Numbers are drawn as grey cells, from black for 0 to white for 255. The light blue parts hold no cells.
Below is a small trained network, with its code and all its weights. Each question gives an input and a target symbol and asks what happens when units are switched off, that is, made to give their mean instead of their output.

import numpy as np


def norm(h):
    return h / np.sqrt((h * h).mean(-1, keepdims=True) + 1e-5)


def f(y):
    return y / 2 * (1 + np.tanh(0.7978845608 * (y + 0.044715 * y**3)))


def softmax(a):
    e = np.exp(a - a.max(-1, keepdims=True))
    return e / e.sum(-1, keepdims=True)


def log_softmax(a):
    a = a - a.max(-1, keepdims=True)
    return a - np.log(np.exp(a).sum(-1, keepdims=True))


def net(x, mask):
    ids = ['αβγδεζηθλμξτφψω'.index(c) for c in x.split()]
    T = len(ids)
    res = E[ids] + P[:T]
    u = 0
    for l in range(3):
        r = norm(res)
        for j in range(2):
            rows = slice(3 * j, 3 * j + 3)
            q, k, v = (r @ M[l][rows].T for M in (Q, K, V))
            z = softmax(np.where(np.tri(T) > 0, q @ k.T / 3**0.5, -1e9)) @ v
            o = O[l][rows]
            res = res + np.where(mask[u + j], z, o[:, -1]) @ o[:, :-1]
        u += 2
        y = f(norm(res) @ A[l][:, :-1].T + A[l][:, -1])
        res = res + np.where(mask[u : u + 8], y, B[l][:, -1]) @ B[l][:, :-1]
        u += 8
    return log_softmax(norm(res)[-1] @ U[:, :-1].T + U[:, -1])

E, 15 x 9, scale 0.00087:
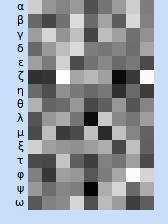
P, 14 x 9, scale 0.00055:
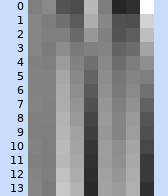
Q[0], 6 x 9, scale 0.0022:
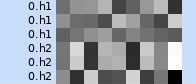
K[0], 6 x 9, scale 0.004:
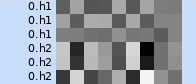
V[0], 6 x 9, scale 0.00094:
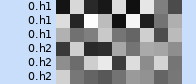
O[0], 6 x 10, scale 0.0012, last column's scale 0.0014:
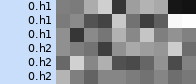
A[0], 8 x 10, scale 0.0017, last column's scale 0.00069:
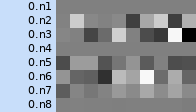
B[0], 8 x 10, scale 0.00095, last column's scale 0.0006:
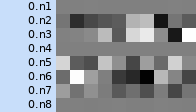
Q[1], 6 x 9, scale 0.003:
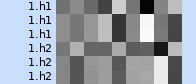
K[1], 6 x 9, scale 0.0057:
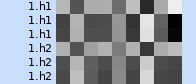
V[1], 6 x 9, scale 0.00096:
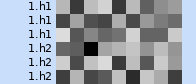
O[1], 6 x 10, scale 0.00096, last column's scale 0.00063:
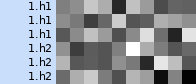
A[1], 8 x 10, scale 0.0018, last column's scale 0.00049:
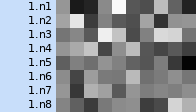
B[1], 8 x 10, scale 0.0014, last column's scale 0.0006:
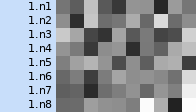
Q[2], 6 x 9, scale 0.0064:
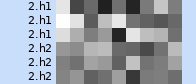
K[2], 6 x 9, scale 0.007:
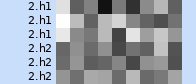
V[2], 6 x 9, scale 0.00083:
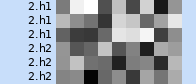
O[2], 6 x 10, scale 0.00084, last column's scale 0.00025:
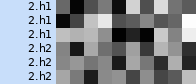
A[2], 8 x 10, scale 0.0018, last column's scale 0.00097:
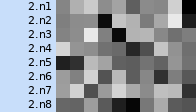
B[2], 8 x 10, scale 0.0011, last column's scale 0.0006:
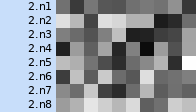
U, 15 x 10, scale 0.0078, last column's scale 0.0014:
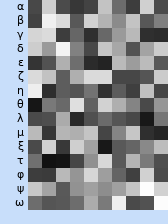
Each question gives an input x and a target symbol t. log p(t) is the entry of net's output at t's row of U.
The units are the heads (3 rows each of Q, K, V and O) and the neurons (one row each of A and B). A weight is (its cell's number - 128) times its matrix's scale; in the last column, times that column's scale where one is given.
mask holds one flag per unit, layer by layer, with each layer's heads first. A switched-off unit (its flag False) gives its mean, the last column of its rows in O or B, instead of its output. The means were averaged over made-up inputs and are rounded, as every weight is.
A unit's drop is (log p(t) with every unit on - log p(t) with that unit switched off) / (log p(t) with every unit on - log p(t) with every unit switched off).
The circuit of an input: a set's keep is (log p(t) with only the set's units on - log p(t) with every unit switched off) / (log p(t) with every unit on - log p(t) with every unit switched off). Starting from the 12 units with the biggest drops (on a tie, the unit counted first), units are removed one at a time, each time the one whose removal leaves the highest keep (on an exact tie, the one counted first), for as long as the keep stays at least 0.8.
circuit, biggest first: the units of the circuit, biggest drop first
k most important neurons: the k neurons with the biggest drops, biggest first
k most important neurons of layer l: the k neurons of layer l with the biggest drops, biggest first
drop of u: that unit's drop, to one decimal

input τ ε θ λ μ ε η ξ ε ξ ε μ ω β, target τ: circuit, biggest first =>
[1.n3; 1.n7; 0.h2]
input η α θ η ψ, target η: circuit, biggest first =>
[2.n3; 2.h1; 1.n2]
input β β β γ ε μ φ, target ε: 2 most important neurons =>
[0.n3; 2.n3]
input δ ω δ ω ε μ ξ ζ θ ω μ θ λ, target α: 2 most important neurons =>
[2.n3; 2.n6]
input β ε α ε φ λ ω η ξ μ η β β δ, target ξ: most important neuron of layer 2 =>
[2.n6]
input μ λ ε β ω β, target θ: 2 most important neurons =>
[2.n8; 2.n2]
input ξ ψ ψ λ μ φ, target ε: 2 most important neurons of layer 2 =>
[2.n3; 2.n5]
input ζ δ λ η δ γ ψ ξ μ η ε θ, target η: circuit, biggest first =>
[1.h1; 1.n1]
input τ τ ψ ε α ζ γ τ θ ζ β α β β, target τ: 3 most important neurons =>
[1.n3; 0.n6; 2.n6]
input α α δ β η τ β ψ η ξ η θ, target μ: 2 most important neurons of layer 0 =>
[0.n6; 0.n7]
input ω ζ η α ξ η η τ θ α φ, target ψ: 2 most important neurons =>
[2.n2; 1.n2]
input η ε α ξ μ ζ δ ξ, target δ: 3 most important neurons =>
[2.n7; 1.n4; 1.n8]
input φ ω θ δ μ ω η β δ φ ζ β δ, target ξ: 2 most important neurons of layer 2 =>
[2.n6; 2.n4]
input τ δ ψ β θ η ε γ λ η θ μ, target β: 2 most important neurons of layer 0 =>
[0.n2; 0.n3]
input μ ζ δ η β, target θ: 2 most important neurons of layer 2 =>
[2.n8; 2.n2]
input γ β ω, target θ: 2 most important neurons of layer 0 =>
[0.n3; 0.n2]
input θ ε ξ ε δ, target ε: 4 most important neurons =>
[2.n2; 2.n8; 2.n7; 2.n3]
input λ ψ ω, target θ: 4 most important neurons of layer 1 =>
[1.n1; 1.n2; 1.n3; 1.n8]
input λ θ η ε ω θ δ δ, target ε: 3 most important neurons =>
[2.n8; 2.n7; 2.n2]
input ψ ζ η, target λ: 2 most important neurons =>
[1.n1; 2.n5]
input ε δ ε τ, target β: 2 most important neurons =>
[2.n5; 2.n8]
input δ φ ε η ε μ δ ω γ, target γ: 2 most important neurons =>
[1.n3; 0.n3]
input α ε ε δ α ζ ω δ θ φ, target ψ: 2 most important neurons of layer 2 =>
[2.n2; 2.n8]
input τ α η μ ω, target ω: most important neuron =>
[0.n3]
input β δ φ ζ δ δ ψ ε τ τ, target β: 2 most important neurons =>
[2.n8; 2.n5]
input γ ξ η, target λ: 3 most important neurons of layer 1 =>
[1.n1; 1.n8; 1.n3]
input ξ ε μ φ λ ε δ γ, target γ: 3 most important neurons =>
[1.n3; 2.n4; 2.n7]
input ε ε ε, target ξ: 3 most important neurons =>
[1.n4; 2.n6; 2.n7]
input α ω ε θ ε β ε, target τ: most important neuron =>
[1.n4]
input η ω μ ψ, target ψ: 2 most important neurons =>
[2.n8; 2.n2]
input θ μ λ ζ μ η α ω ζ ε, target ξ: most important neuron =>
[2.n3]
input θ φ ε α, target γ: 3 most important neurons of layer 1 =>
[1.n3; 1.n8; 1.n4]
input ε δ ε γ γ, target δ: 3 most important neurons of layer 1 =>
[1.n1; 1.n2; 1.n8]
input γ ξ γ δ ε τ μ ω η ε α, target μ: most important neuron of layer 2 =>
[2.n5]
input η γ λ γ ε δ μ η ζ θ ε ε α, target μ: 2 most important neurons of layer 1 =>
[1.n2; 1.n1]
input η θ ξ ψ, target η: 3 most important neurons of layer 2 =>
[2.n3; 2.n6; 2.n2]
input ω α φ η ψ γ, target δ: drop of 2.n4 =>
0.2
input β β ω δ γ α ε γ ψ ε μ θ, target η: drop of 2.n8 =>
0.2
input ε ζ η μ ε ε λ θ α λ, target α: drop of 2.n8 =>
0.1
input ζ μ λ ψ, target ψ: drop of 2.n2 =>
0.4
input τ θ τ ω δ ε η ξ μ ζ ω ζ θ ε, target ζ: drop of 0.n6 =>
0.0
